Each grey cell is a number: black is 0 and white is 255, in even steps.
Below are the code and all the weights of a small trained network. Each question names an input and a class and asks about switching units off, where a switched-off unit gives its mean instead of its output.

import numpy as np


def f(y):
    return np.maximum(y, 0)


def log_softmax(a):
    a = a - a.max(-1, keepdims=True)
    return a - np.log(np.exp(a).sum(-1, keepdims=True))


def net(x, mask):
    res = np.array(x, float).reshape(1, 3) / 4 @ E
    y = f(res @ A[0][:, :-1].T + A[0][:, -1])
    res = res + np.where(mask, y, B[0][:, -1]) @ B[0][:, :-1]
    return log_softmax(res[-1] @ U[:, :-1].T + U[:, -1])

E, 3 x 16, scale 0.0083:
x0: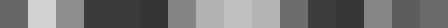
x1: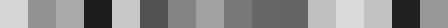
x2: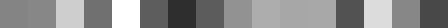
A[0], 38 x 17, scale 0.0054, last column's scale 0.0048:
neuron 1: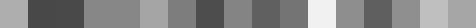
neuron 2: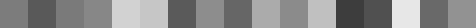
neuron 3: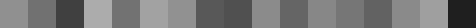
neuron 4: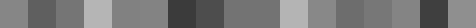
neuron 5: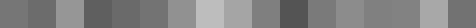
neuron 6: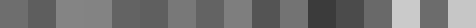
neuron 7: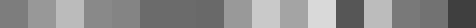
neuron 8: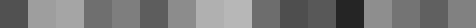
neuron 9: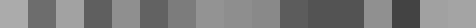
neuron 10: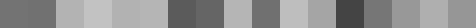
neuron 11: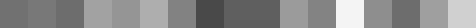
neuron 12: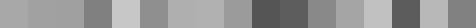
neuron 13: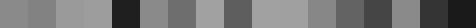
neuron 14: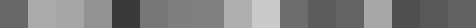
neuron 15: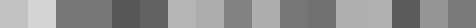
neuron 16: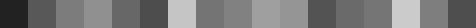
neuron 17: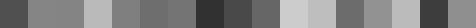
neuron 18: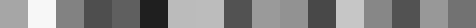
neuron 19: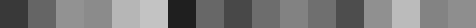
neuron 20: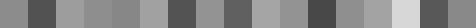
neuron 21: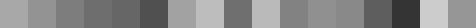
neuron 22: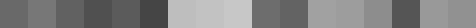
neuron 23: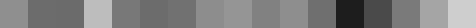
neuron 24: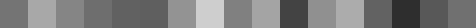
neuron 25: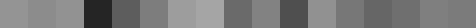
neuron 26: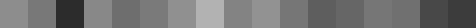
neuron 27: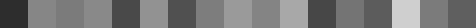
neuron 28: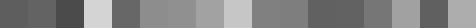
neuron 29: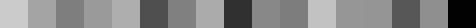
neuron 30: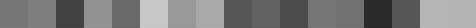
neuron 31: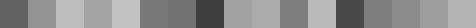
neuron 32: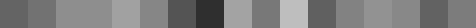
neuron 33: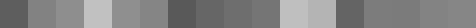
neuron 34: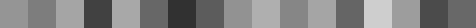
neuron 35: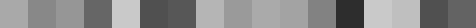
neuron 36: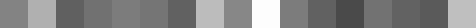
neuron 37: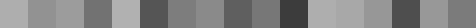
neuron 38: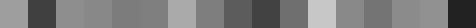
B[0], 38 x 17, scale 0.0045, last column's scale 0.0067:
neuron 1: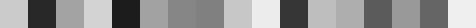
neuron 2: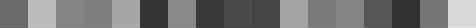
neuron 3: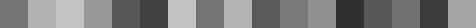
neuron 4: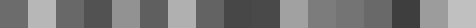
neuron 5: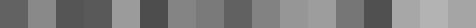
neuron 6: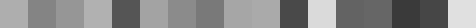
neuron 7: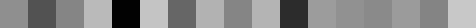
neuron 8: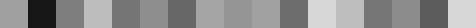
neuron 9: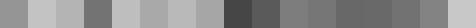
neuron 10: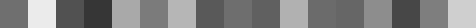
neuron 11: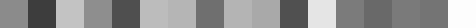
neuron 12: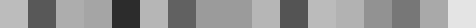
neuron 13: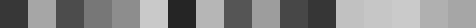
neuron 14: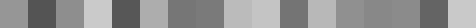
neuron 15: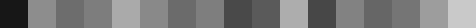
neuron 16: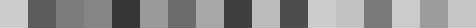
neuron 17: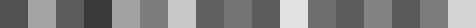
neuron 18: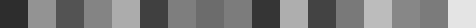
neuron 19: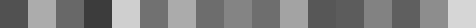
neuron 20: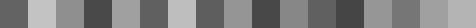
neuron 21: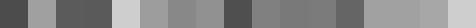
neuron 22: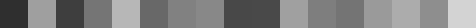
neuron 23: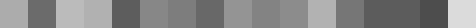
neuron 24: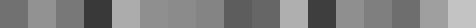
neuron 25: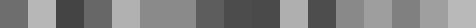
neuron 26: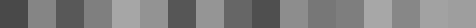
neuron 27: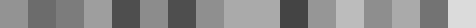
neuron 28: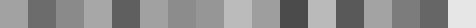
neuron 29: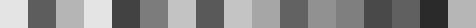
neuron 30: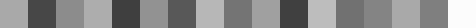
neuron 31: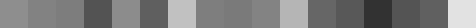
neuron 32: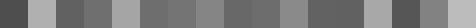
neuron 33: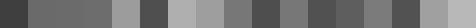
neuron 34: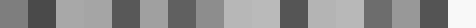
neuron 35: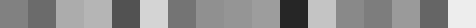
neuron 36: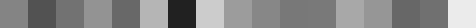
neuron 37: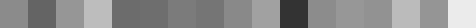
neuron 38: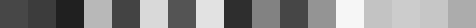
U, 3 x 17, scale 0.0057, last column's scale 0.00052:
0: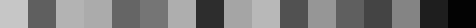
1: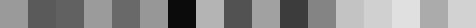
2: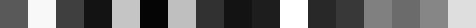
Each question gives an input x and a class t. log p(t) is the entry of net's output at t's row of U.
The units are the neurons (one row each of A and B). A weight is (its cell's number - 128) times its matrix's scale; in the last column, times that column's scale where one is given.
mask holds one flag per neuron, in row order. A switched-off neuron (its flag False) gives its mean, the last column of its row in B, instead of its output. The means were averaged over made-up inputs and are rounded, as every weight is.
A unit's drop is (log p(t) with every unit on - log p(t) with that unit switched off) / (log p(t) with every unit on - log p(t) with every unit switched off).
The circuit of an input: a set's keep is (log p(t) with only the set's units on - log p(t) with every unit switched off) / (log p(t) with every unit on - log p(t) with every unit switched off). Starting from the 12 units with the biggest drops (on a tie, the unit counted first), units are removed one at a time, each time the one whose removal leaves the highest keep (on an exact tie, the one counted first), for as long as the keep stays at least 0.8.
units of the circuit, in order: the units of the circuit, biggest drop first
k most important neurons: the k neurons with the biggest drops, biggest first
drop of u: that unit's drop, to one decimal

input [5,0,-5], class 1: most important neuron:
neuron 30
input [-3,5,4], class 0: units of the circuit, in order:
neuron 29; neuron 36
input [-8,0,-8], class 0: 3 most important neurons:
neuron 3; neuron 11; neuron 1
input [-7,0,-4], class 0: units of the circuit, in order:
neuron 11; neuron 3
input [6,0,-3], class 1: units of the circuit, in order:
neuron 36; neuron 2; neuron 31
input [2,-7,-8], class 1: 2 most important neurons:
neuron 13; neuron 16
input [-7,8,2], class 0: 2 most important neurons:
neuron 29; neuron 11
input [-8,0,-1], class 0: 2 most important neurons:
neuron 1; neuron 11
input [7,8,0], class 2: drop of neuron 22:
0.2
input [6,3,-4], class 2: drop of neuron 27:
0.0
